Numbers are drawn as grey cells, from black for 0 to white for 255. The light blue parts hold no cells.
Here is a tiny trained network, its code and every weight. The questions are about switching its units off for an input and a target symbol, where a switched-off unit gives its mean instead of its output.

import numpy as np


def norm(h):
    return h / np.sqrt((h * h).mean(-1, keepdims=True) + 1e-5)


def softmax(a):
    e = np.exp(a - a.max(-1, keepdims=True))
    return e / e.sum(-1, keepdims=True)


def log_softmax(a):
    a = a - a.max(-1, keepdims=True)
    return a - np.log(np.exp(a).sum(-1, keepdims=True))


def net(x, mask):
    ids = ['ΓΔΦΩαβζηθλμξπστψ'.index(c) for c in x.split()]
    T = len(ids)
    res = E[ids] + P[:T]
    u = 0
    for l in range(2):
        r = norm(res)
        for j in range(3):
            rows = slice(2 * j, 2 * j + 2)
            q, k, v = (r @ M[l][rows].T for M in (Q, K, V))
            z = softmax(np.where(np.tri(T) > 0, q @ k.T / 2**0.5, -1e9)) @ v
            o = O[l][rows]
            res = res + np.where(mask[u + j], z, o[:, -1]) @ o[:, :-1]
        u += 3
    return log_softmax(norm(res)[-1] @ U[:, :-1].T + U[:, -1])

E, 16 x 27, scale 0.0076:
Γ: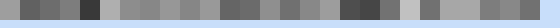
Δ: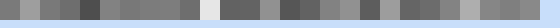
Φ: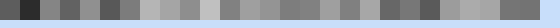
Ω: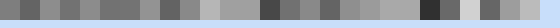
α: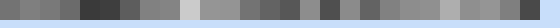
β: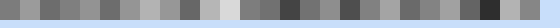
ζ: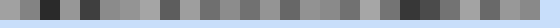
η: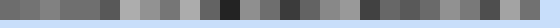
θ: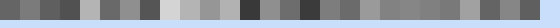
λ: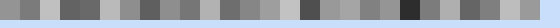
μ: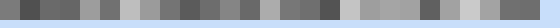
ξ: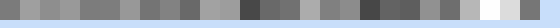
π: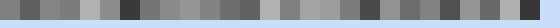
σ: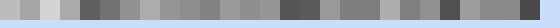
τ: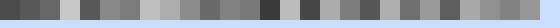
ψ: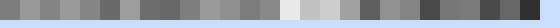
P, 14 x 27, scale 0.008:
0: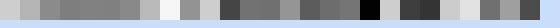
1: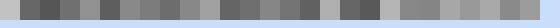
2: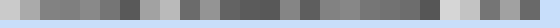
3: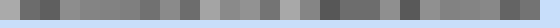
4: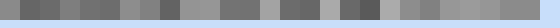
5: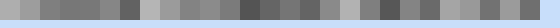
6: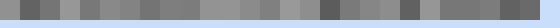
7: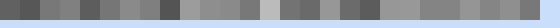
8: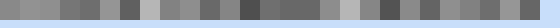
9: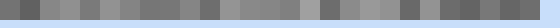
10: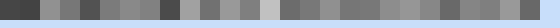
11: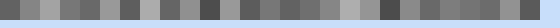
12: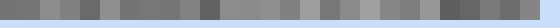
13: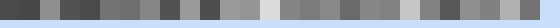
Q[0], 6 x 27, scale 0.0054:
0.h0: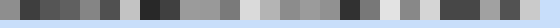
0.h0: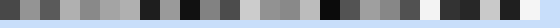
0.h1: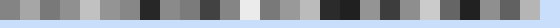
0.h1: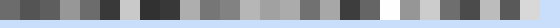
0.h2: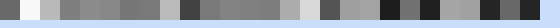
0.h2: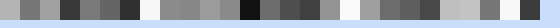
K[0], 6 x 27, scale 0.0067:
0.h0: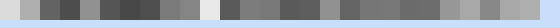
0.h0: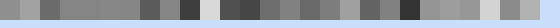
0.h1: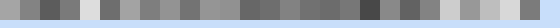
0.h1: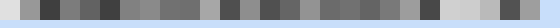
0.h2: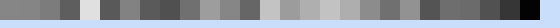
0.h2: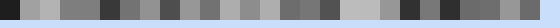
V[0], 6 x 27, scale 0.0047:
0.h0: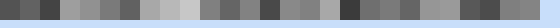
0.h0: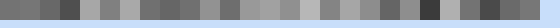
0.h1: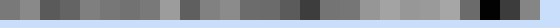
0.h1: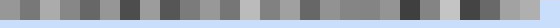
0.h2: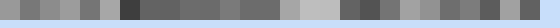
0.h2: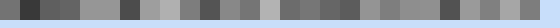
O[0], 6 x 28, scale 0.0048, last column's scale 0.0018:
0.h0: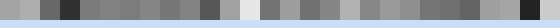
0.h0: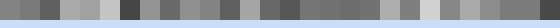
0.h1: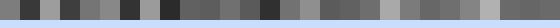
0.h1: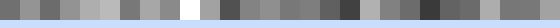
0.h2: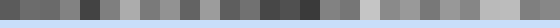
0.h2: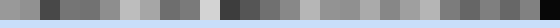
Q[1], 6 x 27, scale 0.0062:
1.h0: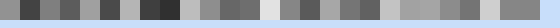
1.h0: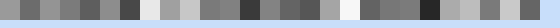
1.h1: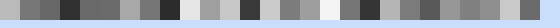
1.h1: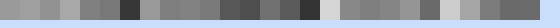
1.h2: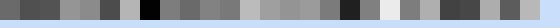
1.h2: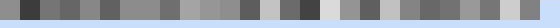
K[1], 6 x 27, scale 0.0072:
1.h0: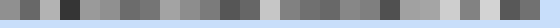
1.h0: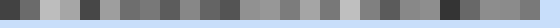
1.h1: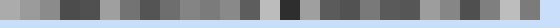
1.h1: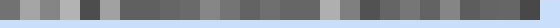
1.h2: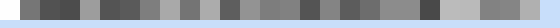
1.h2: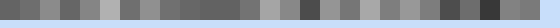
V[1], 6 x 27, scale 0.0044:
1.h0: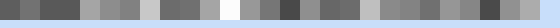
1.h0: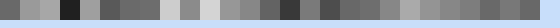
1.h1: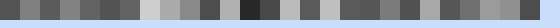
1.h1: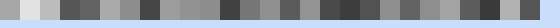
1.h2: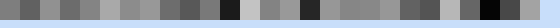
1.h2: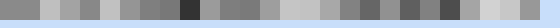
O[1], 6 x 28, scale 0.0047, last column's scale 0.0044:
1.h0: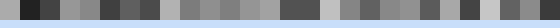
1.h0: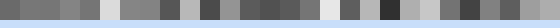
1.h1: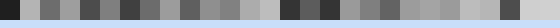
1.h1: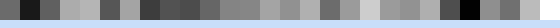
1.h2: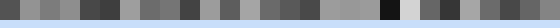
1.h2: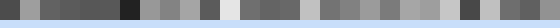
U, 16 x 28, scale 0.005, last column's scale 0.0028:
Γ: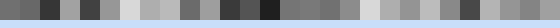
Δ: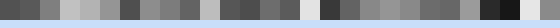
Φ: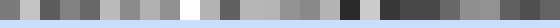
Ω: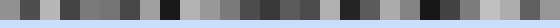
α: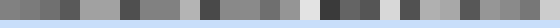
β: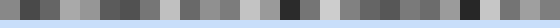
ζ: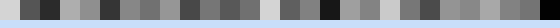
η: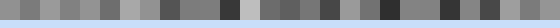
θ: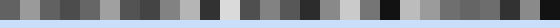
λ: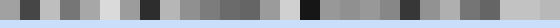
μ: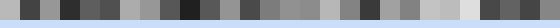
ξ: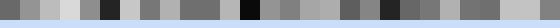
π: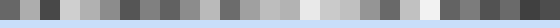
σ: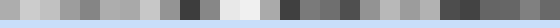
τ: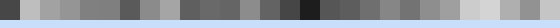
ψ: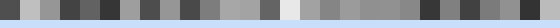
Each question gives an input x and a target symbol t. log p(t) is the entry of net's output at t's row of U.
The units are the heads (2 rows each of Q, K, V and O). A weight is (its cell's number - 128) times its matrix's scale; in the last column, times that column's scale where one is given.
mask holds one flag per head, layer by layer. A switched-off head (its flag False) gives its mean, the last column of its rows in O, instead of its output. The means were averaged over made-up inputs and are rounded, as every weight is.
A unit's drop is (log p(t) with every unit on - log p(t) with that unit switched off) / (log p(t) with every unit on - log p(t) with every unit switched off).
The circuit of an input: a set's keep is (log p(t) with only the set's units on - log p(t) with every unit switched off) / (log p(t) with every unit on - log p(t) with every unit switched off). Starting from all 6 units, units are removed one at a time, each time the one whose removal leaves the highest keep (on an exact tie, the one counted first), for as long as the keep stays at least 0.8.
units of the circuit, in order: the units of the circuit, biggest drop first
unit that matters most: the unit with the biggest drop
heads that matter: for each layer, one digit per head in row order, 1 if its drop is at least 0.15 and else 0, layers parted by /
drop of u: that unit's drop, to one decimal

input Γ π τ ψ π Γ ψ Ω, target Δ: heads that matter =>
100 / 000
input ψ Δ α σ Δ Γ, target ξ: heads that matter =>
100 / 000
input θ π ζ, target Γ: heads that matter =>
001 / 000
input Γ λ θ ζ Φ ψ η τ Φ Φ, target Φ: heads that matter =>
000 / 010
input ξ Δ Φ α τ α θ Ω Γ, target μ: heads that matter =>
010 / 000
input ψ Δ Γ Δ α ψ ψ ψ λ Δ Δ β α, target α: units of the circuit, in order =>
(1.h2)
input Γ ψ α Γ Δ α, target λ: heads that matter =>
000 / 001
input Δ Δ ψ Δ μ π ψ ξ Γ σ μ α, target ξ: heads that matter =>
100 / 000
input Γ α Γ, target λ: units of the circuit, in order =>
(1.h2 0.h0)
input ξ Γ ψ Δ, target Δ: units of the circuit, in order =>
(0.h0 1.h0)
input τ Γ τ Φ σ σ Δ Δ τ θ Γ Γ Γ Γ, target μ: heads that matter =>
010 / 010
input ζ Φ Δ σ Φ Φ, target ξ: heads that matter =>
100 / 000
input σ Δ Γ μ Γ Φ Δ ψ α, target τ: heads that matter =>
101 / 000
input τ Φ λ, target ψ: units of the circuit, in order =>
(0.h0)
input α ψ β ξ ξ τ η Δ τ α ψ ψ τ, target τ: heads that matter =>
000 / 010
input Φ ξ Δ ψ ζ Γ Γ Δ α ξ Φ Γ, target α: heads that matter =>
000 / 001
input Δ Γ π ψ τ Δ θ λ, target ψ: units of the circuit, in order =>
(1.h2 1.h0)
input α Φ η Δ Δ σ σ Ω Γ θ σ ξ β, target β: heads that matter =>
000 / 100
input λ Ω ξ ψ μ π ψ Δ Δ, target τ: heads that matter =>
001 / 000
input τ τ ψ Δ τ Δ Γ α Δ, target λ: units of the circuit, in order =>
(1.h2)
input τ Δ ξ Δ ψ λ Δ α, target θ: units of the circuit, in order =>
(1.h0 1.h2)
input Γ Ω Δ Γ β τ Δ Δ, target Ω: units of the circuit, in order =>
(0.h1 1.h1)
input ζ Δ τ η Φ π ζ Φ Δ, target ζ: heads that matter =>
000 / 100
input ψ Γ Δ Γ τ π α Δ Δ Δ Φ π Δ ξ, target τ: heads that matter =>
000 / 010
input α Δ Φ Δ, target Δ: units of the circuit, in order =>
(0.h0 0.h2)
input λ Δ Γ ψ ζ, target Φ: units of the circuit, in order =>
(1.h1 0.h1)
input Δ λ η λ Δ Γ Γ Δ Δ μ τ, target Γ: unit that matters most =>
0.h2
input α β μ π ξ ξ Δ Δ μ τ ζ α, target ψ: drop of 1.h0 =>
0.1
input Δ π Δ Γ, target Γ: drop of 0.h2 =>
0.7
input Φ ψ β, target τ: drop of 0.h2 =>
0.4
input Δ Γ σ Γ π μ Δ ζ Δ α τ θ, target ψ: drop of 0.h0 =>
0.3
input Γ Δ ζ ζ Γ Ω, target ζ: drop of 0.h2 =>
0.0
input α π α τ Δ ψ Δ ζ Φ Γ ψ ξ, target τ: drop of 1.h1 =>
0.1
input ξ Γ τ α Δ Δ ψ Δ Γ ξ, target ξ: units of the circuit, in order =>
(0.h0)
